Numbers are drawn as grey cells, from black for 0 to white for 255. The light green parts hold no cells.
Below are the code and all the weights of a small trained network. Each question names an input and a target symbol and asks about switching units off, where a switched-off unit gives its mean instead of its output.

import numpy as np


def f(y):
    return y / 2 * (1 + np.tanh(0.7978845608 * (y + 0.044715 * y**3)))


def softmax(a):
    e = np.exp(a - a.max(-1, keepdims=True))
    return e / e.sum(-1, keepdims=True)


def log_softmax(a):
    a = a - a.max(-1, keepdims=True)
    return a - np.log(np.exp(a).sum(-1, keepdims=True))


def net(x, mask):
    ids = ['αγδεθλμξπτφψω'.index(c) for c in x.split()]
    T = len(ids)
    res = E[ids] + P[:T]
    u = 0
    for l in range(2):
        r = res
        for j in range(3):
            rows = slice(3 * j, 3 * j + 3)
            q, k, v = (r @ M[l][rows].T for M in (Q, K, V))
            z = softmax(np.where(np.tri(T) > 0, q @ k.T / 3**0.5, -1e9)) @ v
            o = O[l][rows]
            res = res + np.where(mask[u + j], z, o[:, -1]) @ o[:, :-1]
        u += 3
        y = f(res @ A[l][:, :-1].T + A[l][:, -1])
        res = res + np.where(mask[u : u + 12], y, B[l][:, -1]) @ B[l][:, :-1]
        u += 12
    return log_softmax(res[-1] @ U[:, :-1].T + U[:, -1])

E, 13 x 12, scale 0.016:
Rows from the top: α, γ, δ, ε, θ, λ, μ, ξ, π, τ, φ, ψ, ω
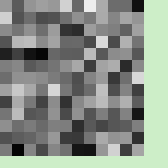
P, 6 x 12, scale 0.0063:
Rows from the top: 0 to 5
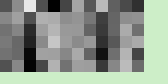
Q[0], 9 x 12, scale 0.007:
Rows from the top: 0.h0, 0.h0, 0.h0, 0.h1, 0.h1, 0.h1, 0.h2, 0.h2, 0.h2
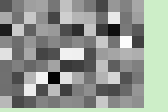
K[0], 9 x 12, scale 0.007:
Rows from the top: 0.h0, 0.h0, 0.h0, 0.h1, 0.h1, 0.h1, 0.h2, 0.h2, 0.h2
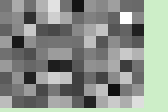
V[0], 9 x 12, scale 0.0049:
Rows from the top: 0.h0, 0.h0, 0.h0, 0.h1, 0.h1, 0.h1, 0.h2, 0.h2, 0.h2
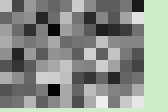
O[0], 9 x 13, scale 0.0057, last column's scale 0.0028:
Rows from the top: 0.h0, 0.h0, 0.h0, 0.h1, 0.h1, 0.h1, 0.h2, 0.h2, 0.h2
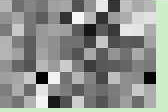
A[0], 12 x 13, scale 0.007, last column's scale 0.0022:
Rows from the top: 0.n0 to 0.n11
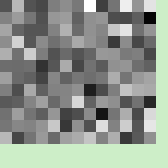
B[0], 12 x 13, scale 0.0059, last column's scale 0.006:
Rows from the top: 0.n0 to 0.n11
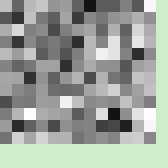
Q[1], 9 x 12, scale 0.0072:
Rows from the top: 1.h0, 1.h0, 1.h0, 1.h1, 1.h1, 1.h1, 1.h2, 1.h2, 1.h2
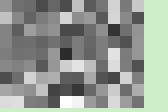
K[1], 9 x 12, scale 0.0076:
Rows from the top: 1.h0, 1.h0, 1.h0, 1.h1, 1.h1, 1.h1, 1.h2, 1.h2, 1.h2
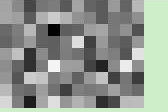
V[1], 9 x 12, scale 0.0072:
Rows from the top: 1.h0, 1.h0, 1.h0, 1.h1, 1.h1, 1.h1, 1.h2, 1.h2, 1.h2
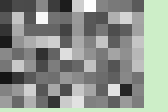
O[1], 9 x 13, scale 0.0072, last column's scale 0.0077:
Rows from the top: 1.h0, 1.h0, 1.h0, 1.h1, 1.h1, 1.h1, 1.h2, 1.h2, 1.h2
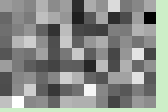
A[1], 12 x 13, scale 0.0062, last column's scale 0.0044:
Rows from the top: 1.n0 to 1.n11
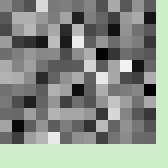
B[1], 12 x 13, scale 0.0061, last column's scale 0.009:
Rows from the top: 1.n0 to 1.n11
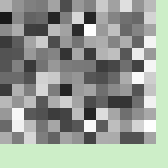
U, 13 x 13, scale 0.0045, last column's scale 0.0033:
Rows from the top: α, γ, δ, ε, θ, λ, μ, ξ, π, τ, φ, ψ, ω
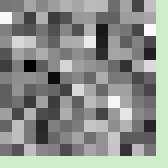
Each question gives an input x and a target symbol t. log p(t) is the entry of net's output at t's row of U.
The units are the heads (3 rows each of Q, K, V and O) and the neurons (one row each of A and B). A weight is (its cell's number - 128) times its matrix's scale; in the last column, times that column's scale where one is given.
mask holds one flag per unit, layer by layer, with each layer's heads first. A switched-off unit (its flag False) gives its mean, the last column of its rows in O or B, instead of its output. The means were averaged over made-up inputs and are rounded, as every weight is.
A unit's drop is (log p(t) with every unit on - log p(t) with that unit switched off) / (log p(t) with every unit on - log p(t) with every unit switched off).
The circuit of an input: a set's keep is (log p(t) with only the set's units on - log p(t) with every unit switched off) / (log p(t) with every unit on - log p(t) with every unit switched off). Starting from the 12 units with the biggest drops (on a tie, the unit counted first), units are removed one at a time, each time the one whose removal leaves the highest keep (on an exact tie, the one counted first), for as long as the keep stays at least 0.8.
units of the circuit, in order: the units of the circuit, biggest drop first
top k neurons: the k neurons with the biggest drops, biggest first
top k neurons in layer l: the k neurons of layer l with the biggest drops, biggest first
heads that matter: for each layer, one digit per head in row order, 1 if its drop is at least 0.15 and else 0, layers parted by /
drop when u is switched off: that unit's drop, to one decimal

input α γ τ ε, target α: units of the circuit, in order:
1.h0; 0.h0; 1.n3; 0.n11
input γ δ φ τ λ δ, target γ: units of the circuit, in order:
1.h2; 0.h0; 0.h2
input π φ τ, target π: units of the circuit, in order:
1.h0; 0.h2; 0.h0; 0.n3
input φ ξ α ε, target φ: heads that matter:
101 / 110
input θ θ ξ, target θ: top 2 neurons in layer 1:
1.n7; 1.n10
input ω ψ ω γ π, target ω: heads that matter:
000 / 011
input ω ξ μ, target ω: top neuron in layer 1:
1.n4
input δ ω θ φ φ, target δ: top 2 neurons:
1.n5; 0.n4
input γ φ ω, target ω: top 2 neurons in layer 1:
1.n10; 1.n5
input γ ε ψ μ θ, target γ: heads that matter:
000 / 001
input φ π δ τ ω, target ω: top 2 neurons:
0.n7; 0.n5
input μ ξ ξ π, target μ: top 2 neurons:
1.n1; 0.n0
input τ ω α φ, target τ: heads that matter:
001 / 100
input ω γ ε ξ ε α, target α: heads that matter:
000 / 100
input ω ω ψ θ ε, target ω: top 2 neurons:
1.n4; 0.n4
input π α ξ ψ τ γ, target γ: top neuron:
0.n2
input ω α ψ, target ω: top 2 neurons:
1.n4; 0.n9
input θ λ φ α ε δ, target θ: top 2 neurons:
1.n7; 1.n10
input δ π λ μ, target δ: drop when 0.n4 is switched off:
0.1
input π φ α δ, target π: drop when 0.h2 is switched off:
0.4
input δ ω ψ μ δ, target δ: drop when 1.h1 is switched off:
0.2
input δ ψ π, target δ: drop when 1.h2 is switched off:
0.1
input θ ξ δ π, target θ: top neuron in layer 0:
0.n0
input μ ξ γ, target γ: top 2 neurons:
0.n2; 1.n6
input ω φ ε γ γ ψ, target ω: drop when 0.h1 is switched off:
0.0
